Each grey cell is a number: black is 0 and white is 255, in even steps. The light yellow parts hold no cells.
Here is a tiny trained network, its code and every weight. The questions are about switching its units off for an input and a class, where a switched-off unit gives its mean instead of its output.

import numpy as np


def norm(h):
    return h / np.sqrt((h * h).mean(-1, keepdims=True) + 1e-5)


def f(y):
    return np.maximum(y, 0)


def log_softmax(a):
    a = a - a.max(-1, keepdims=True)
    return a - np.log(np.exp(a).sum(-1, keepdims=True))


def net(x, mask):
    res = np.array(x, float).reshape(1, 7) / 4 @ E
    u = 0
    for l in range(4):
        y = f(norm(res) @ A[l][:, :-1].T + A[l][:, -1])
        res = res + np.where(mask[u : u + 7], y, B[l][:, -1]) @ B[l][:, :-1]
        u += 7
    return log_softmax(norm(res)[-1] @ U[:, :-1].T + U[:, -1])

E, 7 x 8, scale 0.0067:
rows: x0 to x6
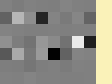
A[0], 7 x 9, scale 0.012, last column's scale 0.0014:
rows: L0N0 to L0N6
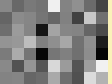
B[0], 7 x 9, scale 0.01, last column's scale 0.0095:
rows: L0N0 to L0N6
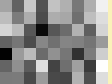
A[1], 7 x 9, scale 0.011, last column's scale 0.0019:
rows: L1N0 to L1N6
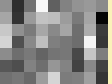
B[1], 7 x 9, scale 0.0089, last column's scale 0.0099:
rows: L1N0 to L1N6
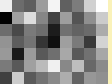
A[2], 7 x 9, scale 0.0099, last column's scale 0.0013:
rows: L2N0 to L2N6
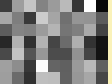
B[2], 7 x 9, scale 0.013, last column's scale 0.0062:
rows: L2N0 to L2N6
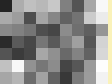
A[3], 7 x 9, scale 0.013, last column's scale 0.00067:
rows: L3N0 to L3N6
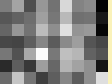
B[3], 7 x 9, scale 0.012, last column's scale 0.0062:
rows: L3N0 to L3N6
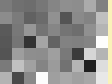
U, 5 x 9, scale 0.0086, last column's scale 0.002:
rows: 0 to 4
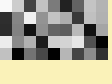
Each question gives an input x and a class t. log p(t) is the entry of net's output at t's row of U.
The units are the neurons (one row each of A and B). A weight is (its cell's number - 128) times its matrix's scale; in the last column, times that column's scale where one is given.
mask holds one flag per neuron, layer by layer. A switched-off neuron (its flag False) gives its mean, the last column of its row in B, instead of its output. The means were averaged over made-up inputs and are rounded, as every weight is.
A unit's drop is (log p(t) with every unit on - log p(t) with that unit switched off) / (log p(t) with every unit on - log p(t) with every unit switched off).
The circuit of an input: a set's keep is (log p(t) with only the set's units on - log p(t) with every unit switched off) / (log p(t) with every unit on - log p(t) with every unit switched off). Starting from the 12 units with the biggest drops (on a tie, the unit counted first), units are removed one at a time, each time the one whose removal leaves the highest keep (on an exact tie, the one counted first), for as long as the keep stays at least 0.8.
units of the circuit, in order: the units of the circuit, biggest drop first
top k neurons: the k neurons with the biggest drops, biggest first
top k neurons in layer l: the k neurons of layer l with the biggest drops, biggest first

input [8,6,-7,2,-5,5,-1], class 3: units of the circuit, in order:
[L0N0, L0N2]
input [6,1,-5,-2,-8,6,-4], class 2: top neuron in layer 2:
[L2N3]
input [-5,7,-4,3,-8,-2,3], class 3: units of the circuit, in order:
[L0N0, L0N2]
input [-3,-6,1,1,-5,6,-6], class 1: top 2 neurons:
[L1N1, L0N0]
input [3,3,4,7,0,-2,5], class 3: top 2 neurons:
[L0N5, L0N6]
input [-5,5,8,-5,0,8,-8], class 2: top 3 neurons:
[L0N6, L0N0, L1N0]
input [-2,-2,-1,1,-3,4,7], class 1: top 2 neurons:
[L0N0, L1N1]
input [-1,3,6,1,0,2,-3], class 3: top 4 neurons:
[L0N5, L0N2, L0N6, L1N1]
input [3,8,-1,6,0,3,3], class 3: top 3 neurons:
[L0N5, L0N6, L0N2]
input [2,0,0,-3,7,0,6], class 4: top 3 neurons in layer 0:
[L0N1, L0N4, L0N0]
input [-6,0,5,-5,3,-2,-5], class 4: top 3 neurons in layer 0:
[L0N1, L0N6, L0N0]
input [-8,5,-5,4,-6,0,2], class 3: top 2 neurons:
[L0N0, L0N2]
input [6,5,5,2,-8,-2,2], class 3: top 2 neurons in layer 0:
[L0N0, L0N2]
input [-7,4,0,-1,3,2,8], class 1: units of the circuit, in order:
[L0N4]
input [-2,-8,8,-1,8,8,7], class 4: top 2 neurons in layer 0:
[L0N5, L0N6]
